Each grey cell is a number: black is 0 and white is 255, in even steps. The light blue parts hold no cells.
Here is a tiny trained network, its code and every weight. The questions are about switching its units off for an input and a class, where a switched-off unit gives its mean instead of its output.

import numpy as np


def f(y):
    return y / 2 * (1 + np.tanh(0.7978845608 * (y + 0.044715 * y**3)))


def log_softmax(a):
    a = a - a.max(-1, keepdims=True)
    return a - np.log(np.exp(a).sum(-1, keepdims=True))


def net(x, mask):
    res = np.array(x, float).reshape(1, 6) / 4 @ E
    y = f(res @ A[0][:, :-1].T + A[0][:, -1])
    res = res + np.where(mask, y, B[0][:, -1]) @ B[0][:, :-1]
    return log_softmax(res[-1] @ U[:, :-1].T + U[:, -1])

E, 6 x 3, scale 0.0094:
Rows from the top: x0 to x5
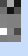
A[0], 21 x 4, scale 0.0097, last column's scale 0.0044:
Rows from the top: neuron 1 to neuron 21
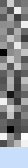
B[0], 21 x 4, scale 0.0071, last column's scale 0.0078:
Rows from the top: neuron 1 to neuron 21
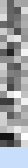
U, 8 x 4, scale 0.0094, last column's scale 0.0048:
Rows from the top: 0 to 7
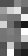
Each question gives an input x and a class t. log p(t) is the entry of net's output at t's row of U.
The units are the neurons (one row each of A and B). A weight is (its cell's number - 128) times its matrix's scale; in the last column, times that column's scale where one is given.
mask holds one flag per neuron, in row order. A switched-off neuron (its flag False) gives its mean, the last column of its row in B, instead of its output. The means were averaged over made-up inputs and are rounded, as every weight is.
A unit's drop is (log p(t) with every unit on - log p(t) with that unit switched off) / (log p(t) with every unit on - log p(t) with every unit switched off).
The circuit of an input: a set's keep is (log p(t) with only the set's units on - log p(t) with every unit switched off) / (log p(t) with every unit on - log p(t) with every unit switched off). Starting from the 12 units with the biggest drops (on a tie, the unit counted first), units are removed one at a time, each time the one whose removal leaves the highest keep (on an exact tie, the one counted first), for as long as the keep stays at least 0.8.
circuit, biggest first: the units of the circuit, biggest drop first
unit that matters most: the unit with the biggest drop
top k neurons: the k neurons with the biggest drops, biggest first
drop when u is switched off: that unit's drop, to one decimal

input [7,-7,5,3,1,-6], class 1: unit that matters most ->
neuron 6
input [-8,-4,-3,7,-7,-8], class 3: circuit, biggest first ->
neuron 2; neuron 7; neuron 10
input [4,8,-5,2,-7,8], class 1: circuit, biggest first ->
neuron 19; neuron 14
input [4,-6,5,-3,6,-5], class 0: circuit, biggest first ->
neuron 20; neuron 15
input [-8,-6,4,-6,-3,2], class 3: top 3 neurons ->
neuron 2; neuron 7; neuron 10
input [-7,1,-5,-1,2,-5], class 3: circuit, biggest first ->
neuron 10; neuron 2
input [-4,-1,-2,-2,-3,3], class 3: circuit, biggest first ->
neuron 20; neuron 2; neuron 14
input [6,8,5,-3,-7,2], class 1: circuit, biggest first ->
neuron 19; neuron 14
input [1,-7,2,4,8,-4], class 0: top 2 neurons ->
neuron 20; neuron 15
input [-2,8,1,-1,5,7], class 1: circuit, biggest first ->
neuron 14; neuron 19
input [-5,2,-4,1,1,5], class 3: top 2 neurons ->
neuron 10; neuron 2
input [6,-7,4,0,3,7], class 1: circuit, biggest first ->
neuron 6; neuron 16
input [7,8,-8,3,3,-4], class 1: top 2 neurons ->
neuron 14; neuron 19
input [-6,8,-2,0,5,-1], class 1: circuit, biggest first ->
neuron 14
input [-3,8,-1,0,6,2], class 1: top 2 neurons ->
neuron 14; neuron 19
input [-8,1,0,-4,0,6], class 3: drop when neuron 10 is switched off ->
0.1
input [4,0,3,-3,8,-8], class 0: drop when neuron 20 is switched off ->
0.3
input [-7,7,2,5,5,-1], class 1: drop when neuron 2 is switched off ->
-0.1
